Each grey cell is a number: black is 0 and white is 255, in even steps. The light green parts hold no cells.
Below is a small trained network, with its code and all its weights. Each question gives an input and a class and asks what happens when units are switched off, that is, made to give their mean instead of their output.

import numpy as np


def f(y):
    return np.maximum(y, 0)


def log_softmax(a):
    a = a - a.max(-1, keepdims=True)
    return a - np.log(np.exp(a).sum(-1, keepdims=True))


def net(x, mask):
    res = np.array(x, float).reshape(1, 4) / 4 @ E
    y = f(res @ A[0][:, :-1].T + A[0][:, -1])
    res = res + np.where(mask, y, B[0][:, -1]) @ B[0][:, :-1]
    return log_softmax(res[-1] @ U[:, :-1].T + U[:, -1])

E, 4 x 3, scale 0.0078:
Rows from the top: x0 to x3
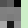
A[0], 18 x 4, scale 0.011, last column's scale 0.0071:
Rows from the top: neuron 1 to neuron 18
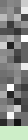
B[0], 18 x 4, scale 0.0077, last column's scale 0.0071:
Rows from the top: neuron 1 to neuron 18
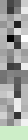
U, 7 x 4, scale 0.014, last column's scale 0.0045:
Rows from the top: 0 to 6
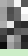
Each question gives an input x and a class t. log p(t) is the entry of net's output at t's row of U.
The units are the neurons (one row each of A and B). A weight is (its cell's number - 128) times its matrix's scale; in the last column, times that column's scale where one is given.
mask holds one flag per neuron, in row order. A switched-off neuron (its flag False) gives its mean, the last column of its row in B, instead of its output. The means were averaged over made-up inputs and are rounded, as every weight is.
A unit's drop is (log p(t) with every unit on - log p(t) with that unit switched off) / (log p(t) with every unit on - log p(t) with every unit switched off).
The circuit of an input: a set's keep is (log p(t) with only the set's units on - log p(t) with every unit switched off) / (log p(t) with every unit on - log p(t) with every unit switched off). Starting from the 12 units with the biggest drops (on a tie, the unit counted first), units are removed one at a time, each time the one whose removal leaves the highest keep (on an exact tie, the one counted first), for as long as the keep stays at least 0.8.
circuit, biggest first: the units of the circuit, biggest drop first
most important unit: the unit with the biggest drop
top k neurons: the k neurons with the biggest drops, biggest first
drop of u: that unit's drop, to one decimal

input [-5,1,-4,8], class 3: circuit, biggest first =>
(neuron 7; neuron 14)
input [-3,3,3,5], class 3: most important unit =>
neuron 7
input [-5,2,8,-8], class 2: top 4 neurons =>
(neuron 6; neuron 7; neuron 14; neuron 4)
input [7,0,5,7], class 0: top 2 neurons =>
(neuron 5; neuron 15)
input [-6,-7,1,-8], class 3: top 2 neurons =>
(neuron 17; neuron 13)
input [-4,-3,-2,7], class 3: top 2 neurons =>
(neuron 7; neuron 14)
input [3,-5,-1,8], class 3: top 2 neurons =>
(neuron 14; neuron 7)
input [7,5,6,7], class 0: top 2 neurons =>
(neuron 5; neuron 15)
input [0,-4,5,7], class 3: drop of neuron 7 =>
0.2
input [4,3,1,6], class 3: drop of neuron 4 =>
0.3
